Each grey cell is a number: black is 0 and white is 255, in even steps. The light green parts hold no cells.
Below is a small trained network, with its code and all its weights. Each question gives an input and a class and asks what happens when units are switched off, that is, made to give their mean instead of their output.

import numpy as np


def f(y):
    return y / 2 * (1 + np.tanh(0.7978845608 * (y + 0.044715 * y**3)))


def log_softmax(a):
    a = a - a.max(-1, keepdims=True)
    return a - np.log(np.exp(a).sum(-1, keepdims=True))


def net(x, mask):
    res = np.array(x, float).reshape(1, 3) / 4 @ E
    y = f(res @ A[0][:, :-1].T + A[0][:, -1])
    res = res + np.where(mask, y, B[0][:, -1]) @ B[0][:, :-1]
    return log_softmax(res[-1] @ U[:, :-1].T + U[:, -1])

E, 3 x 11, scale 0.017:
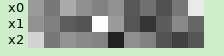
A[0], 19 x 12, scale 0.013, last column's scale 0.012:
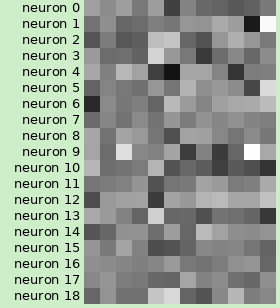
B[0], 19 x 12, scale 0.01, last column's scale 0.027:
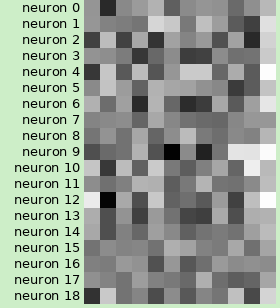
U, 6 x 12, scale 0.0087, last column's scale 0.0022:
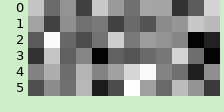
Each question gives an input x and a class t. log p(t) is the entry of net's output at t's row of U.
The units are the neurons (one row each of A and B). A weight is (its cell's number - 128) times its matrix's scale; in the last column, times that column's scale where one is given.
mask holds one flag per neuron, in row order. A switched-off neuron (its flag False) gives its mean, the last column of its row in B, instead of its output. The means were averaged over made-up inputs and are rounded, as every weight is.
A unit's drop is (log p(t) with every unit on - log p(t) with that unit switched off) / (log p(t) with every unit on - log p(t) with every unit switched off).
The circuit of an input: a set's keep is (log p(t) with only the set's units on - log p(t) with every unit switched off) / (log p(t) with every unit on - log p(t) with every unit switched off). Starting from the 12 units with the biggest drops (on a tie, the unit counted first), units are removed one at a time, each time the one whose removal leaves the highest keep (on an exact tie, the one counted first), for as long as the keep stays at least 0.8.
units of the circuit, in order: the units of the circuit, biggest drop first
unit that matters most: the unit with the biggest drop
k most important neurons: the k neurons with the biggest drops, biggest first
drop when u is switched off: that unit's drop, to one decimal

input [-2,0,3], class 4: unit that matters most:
neuron 12
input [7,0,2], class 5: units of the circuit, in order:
(neuron 12; neuron 6)
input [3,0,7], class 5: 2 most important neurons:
(neuron 4; neuron 12)
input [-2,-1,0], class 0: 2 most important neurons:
(neuron 4; neuron 2)
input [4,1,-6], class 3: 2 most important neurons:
(neuron 2; neuron 18)
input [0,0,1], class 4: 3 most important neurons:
(neuron 12; neuron 9; neuron 6)
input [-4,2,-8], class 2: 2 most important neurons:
(neuron 2; neuron 18)
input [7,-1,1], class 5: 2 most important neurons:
(neuron 6; neuron 12)
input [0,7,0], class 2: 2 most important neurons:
(neuron 12; neuron 18)
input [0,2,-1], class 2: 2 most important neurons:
(neuron 9; neuron 12)
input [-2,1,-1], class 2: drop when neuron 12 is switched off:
0.6
